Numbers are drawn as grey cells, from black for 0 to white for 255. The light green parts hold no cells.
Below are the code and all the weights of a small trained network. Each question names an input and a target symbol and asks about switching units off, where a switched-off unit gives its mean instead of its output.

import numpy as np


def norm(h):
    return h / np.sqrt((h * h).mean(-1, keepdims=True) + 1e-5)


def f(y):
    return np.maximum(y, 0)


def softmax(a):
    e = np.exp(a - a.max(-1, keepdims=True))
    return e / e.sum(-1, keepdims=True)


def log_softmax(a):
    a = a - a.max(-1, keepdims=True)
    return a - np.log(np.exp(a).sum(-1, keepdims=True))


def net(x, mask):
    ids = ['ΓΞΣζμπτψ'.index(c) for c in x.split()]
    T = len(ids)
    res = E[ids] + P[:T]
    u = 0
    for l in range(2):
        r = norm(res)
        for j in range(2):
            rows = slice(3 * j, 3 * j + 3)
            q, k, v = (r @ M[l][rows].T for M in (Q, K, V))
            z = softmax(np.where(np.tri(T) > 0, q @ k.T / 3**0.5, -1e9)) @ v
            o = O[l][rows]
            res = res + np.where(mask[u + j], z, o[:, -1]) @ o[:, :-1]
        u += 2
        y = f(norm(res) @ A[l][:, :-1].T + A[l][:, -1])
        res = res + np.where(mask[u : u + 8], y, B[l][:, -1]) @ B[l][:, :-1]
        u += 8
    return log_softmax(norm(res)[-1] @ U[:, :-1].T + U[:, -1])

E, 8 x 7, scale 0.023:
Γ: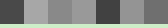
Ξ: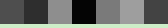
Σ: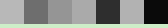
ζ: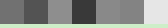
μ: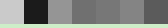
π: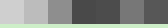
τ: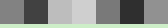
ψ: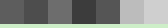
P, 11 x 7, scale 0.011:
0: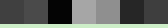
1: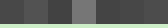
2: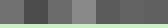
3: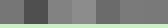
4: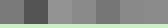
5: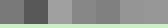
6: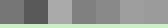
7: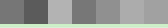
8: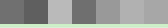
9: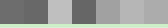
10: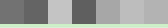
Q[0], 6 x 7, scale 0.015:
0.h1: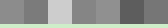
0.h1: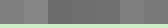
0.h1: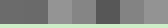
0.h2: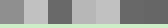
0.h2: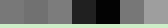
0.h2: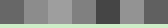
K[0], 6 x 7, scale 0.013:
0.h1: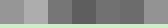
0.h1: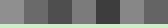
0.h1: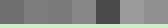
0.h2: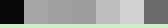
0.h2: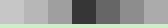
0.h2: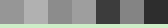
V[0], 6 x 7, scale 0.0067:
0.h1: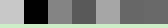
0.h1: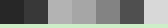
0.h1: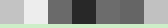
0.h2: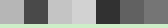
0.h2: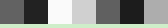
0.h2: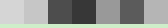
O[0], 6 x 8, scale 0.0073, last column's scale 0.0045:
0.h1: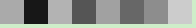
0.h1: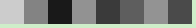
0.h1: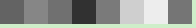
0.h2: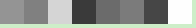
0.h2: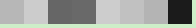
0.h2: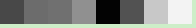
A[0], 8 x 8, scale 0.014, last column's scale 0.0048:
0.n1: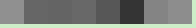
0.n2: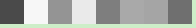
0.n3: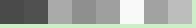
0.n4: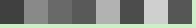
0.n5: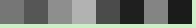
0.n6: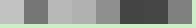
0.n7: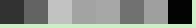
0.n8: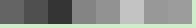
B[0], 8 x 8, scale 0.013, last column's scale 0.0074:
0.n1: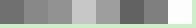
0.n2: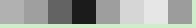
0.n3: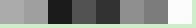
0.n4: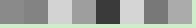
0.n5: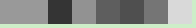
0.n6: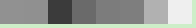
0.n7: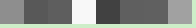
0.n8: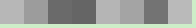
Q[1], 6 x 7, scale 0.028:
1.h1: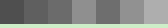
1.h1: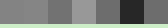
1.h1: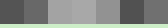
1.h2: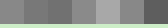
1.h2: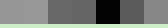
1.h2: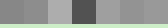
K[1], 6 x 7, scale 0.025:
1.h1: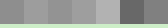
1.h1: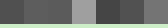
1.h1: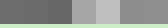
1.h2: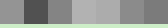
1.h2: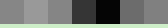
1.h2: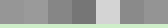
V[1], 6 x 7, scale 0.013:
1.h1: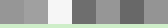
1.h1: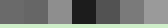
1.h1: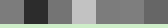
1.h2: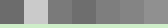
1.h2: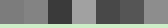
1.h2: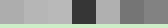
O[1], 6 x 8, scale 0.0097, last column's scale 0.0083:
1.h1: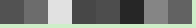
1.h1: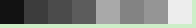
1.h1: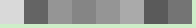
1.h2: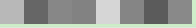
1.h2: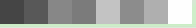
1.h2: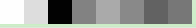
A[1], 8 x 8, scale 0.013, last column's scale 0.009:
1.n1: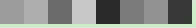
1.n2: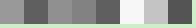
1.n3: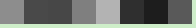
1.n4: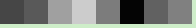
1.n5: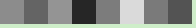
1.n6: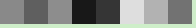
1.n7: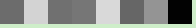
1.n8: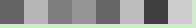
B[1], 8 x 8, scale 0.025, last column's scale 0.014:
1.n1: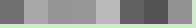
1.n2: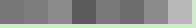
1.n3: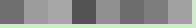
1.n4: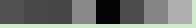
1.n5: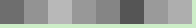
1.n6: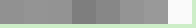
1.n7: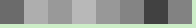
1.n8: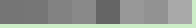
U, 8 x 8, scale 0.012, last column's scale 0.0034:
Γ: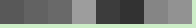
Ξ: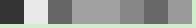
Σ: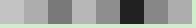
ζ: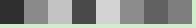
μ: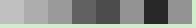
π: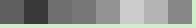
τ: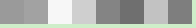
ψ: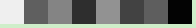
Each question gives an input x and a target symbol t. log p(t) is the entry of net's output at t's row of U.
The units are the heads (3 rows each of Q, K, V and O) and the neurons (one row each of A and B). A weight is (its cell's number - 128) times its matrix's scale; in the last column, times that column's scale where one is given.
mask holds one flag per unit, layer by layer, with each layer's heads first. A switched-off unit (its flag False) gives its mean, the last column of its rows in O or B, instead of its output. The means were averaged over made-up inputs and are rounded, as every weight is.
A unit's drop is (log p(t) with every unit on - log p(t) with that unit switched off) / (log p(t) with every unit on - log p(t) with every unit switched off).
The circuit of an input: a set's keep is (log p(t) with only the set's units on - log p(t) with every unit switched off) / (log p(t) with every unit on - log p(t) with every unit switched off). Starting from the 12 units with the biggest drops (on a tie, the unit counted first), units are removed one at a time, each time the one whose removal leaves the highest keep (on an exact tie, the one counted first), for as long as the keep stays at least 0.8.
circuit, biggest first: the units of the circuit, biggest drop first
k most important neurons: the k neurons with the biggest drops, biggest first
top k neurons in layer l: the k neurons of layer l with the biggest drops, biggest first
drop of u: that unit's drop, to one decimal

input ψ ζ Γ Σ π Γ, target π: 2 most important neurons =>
(0.n2; 1.n5)
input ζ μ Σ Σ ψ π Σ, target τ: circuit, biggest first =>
(0.h2; 1.n5; 1.n4)
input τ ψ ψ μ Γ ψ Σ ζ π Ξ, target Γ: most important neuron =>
(0.n3)
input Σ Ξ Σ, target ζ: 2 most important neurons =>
(1.n3; 0.n3)
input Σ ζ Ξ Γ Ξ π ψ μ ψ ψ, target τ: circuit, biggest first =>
(1.n6; 1.n5)
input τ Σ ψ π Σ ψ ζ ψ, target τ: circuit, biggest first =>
(0.h2; 1.h1)
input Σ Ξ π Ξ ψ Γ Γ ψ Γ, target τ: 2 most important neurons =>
(0.n2; 0.n1)
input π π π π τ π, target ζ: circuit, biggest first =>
(0.h1; 1.n4)
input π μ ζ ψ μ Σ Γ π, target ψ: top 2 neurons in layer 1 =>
(1.n6; 1.n4)
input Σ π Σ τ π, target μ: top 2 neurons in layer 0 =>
(0.n3; 0.n7)
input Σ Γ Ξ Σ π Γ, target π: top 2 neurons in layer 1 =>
(1.n5; 1.n4)
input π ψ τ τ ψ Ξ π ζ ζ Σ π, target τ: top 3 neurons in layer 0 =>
(0.n5; 0.n3; 0.n6)
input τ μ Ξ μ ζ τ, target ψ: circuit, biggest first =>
(0.h2; 0.h1; 1.n5)
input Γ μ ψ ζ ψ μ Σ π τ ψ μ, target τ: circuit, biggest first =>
(1.n5)
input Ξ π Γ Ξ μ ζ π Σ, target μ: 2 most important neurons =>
(0.n3; 1.n4)
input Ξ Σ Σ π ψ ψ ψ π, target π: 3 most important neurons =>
(0.n3; 0.n8; 1.n8)
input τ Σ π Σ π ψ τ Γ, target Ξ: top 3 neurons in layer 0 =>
(0.n5; 0.n7; 0.n3)
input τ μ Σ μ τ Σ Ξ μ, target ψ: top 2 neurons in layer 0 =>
(0.n6; 0.n4)
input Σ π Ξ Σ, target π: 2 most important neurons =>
(0.n7; 0.n6)
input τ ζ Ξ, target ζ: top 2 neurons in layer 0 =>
(0.n8; 0.n7)
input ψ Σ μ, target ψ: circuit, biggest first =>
(0.h2)
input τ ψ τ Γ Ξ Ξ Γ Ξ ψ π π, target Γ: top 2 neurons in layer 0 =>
(0.n8; 0.n3)
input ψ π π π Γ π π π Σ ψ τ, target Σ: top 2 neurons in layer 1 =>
(1.n1; 1.n4)
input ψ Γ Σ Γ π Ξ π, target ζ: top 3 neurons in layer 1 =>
(1.n4; 1.n3; 1.n6)
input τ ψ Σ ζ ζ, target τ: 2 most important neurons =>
(0.n4; 1.n5)
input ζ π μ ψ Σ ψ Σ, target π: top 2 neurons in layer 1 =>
(1.n4; 1.n1)
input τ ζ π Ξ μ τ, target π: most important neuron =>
(0.n7)
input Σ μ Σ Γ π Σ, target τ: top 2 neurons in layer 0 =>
(0.n1; 0.n3)
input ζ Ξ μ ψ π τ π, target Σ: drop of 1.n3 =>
0.2
